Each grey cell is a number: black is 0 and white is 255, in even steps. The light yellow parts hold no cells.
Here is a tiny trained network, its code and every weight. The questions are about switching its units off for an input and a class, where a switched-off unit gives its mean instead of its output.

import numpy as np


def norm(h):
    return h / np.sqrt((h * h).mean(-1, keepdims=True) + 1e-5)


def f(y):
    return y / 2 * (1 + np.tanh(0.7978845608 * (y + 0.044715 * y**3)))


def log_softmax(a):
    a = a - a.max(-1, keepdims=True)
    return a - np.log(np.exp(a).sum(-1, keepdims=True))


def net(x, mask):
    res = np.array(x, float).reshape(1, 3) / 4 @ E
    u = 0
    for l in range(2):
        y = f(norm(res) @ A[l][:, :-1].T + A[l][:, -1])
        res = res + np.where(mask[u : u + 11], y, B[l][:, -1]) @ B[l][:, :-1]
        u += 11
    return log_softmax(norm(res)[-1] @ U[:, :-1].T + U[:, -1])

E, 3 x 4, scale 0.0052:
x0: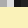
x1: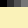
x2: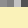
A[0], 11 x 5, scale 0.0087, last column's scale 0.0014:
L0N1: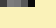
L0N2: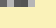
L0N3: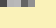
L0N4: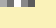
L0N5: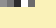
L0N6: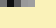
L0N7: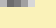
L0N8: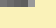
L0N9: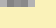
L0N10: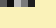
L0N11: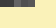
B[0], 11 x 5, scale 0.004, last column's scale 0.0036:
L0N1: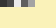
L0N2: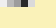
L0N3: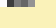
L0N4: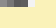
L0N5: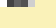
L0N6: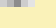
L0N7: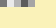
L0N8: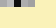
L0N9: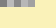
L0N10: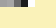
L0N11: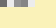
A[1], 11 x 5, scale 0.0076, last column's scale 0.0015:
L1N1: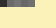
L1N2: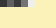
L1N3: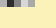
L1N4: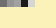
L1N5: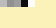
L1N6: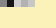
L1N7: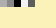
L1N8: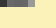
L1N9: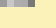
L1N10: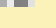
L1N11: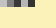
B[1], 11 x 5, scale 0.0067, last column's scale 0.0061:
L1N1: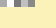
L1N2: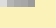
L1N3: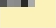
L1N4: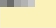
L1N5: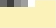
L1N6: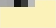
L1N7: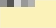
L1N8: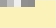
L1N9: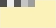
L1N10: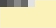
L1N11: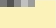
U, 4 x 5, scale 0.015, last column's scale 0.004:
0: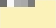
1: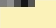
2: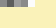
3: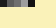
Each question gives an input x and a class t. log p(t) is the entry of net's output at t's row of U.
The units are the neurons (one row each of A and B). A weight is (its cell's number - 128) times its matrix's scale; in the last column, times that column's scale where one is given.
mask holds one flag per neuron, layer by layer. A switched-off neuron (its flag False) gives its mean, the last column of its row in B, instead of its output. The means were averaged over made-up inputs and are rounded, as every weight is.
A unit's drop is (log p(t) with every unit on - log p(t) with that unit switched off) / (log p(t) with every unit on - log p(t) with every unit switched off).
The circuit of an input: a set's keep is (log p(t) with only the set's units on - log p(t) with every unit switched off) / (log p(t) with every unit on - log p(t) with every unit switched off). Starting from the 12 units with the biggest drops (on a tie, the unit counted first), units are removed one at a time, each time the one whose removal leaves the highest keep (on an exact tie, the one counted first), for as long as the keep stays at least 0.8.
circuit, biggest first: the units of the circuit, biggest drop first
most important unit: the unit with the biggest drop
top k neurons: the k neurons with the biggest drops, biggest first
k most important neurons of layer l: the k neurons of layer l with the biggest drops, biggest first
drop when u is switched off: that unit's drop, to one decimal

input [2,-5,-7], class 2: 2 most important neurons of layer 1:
(L1N7, L1N1)
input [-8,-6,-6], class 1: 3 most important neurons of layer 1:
(L1N6, L1N3, L1N4)
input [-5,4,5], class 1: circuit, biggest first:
(L1N6)
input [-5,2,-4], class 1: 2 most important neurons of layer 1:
(L1N6, L1N3)
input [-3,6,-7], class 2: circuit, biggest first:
(L0N6, L1N7)
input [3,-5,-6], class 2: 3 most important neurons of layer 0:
(L0N11, L0N5, L0N6)
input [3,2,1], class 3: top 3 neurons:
(L0N2, L1N5, L1N6)
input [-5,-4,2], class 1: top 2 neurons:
(L0N11, L1N6)
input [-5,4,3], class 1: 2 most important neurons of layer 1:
(L1N6, L1N9)
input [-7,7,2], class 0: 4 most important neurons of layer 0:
(L0N11, L0N5, L0N2, L0N10)
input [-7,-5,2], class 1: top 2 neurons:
(L1N6, L0N11)
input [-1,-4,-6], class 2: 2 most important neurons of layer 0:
(L0N5, L0N11)
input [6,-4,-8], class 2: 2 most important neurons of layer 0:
(L0N11, L0N10)
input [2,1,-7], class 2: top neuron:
(L1N7)
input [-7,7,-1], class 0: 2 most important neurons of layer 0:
(L0N11, L0N2)
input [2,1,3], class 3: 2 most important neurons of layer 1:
(L1N5, L1N2)
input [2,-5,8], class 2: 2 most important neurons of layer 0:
(L0N11, L0N6)
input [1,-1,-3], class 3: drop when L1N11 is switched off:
0.1
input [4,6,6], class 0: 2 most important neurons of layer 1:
(L1N1, L1N8)
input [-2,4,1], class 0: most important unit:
L0N2
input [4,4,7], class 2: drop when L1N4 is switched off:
0.2
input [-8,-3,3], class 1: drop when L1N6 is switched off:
0.4
